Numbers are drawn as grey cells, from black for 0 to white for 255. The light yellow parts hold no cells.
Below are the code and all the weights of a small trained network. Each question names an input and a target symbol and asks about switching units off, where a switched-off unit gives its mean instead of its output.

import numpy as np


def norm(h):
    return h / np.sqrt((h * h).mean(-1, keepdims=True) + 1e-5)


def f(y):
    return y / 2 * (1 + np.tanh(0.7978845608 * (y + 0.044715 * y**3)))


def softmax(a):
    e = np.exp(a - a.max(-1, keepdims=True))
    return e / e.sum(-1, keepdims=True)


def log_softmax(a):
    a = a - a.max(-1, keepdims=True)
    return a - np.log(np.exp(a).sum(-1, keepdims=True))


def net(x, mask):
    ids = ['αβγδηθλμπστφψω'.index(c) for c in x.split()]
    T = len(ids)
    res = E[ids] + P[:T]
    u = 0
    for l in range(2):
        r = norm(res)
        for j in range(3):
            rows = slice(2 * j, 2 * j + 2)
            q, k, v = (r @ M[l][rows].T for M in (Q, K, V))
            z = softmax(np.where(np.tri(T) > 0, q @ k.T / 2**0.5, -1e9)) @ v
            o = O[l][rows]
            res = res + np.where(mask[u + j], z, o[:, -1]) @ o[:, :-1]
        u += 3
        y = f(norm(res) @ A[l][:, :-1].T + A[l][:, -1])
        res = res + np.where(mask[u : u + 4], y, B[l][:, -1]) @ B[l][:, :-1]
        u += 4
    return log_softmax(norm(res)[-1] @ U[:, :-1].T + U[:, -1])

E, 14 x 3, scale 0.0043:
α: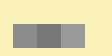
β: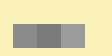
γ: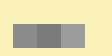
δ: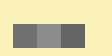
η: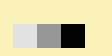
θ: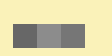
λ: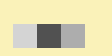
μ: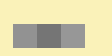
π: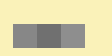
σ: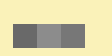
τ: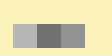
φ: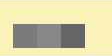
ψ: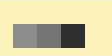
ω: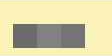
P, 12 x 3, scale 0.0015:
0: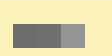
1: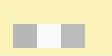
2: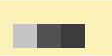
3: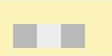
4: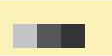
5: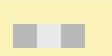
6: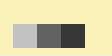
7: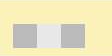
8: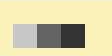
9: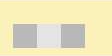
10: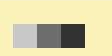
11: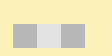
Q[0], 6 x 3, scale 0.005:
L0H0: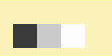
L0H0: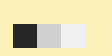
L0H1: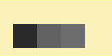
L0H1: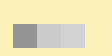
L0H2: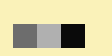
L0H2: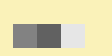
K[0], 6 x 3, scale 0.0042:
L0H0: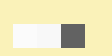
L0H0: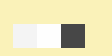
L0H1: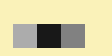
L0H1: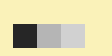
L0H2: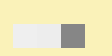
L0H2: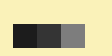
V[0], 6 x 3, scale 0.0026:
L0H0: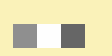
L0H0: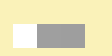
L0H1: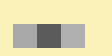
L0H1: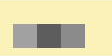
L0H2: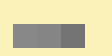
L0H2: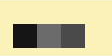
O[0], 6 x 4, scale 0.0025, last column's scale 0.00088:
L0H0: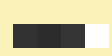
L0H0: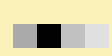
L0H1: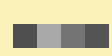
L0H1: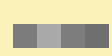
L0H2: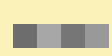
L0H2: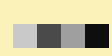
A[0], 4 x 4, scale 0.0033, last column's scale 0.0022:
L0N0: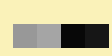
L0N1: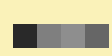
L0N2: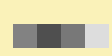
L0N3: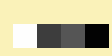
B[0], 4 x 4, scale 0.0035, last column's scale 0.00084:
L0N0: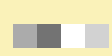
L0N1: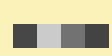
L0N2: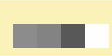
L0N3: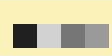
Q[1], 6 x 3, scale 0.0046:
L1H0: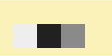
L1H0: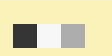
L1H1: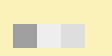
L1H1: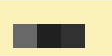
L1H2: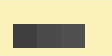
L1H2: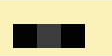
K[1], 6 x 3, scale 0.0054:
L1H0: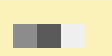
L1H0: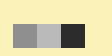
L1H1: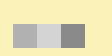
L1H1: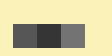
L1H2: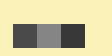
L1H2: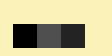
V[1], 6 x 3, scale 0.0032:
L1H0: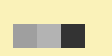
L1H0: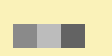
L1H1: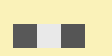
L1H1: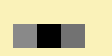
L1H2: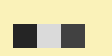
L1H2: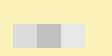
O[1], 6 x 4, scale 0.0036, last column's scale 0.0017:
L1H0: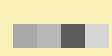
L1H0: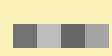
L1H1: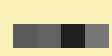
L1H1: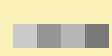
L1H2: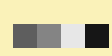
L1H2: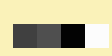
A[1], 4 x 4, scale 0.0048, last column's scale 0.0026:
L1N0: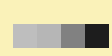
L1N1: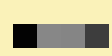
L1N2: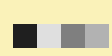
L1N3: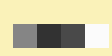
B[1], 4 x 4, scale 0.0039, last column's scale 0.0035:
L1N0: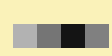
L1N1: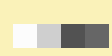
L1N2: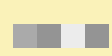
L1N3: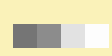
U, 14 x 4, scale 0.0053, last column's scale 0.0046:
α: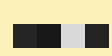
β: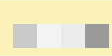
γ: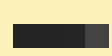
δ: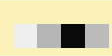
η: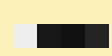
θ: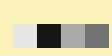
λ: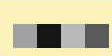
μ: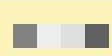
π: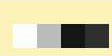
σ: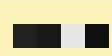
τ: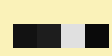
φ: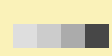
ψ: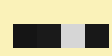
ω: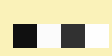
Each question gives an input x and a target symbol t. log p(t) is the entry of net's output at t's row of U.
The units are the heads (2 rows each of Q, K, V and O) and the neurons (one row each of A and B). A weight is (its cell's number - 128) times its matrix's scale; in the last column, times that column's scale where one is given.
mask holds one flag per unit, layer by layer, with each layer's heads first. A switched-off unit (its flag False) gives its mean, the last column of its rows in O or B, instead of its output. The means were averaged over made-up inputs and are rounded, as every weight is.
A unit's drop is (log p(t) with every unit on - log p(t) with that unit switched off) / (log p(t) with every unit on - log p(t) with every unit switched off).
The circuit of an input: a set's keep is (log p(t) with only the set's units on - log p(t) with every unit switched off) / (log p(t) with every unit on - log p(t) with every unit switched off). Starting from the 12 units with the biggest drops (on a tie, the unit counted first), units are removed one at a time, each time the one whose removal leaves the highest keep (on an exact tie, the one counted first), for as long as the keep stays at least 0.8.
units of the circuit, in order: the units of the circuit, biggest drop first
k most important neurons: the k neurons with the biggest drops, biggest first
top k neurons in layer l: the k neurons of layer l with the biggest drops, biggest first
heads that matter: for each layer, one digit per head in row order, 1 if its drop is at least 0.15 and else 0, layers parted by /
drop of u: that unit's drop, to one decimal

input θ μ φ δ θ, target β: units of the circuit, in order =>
L1H2
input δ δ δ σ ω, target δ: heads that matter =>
111 / 101
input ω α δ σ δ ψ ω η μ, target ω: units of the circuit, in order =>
L0H0, L0N3
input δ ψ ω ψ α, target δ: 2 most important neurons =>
L0N3, L1N3
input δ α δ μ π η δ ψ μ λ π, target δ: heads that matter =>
100 / 001
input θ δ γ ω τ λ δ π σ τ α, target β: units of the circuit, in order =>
L0N3, L1H2, L0N0
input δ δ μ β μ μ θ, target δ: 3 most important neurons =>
L0N3, L1N3, L1N0
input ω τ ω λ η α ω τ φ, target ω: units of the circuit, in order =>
L0H0, L1H1, L1H2
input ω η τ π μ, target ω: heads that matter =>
100 / 000
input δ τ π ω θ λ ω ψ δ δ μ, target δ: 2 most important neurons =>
L0N0, L0N3
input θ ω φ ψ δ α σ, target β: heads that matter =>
100 / 001
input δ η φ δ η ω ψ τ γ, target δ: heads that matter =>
011 / 001
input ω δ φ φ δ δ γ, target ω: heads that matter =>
100 / 000
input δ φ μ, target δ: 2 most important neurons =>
L0N3, L1N2
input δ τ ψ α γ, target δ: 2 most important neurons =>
L0N0, L0N3
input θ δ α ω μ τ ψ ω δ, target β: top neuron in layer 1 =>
L1N2
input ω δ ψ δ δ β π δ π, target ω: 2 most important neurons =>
L0N3, L0N0
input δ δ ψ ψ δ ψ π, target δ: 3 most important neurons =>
L0N3, L1N3, L1N0
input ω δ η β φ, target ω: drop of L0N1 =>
0.1
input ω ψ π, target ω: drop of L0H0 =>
1.0
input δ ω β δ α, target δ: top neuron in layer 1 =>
L1N3
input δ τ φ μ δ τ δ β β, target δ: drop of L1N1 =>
0.0
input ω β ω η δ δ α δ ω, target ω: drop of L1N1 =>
0.1
